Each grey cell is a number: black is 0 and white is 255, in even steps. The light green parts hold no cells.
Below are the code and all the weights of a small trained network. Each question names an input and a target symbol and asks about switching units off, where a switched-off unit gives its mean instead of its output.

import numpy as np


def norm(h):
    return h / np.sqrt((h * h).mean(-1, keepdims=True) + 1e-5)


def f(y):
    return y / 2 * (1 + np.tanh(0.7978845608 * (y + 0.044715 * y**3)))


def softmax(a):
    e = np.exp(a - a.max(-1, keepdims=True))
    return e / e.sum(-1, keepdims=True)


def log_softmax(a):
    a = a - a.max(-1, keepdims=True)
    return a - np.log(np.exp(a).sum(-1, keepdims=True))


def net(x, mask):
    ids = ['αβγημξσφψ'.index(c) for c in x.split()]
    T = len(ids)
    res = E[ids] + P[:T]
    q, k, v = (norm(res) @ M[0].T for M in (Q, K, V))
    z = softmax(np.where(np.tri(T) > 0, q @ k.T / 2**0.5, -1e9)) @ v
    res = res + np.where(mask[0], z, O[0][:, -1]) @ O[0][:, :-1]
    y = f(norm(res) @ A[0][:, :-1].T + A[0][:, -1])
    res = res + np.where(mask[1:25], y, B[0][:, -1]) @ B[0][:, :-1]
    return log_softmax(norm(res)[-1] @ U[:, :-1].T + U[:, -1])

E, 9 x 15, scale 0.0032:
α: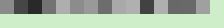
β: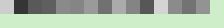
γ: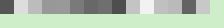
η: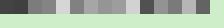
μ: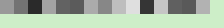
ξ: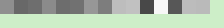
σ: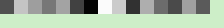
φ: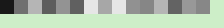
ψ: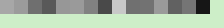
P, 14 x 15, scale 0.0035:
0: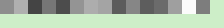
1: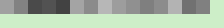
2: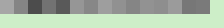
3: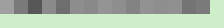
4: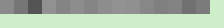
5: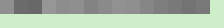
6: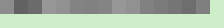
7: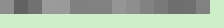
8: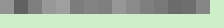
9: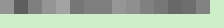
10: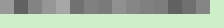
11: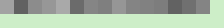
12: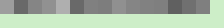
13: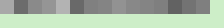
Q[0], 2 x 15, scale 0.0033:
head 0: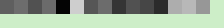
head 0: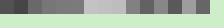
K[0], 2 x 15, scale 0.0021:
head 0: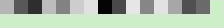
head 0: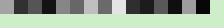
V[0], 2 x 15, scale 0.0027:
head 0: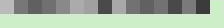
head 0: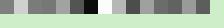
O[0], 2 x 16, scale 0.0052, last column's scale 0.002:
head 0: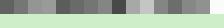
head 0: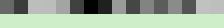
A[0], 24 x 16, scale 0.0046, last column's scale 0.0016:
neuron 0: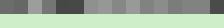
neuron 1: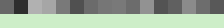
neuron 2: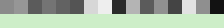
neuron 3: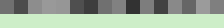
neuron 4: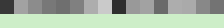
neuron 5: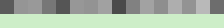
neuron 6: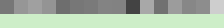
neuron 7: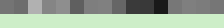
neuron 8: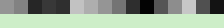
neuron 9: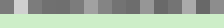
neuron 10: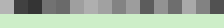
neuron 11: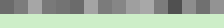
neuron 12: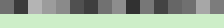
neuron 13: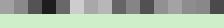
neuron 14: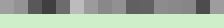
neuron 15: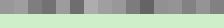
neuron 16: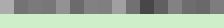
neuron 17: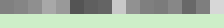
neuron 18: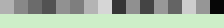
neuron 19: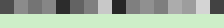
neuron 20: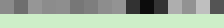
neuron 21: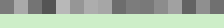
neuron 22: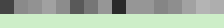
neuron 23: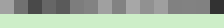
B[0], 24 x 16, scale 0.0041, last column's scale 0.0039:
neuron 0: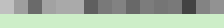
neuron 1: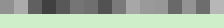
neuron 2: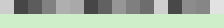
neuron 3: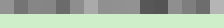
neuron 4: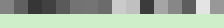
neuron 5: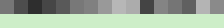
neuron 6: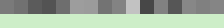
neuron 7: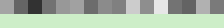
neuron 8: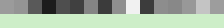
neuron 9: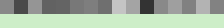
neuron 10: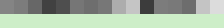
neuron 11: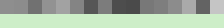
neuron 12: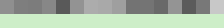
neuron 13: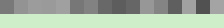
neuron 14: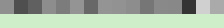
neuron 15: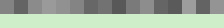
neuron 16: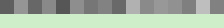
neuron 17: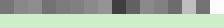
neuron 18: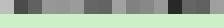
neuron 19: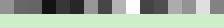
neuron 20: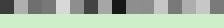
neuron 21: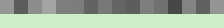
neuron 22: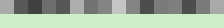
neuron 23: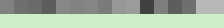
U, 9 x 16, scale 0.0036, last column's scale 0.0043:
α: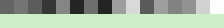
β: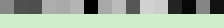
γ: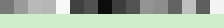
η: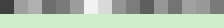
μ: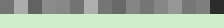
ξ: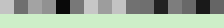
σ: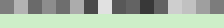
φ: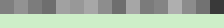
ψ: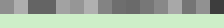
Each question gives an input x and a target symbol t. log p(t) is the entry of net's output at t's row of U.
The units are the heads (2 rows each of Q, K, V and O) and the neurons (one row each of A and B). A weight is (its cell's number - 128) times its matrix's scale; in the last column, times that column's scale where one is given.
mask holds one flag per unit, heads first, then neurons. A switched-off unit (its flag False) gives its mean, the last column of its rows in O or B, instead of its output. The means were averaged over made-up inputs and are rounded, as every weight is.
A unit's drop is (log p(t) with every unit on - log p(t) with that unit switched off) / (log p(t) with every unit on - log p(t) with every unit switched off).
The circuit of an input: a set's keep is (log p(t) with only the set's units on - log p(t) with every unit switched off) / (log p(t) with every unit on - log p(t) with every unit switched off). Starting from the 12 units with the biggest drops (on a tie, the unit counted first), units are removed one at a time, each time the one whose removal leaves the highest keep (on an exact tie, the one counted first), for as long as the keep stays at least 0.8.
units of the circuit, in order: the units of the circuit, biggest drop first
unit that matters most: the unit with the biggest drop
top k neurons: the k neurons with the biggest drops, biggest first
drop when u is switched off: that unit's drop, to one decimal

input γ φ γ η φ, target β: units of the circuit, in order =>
(neuron 0; neuron 8)
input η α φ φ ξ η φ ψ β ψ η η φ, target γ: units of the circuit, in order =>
(neuron 11; neuron 10)
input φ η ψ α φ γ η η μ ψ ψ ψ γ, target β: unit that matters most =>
neuron 22
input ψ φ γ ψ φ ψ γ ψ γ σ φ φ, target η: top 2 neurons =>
(neuron 12; neuron 3)
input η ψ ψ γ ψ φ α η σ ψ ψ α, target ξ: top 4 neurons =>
(neuron 12; neuron 3; neuron 2; neuron 1)
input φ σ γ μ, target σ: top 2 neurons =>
(neuron 20; neuron 12)
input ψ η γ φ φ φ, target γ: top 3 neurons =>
(neuron 11; neuron 12; neuron 14)
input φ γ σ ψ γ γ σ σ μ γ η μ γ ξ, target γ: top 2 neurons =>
(neuron 10; neuron 20)
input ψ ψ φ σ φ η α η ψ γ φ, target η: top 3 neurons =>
(neuron 12; neuron 20; neuron 3)
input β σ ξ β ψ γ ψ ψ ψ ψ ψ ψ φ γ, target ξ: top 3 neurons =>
(neuron 12; neuron 3; neuron 22)
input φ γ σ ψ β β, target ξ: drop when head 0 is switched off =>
1.1
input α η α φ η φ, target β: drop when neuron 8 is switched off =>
0.2
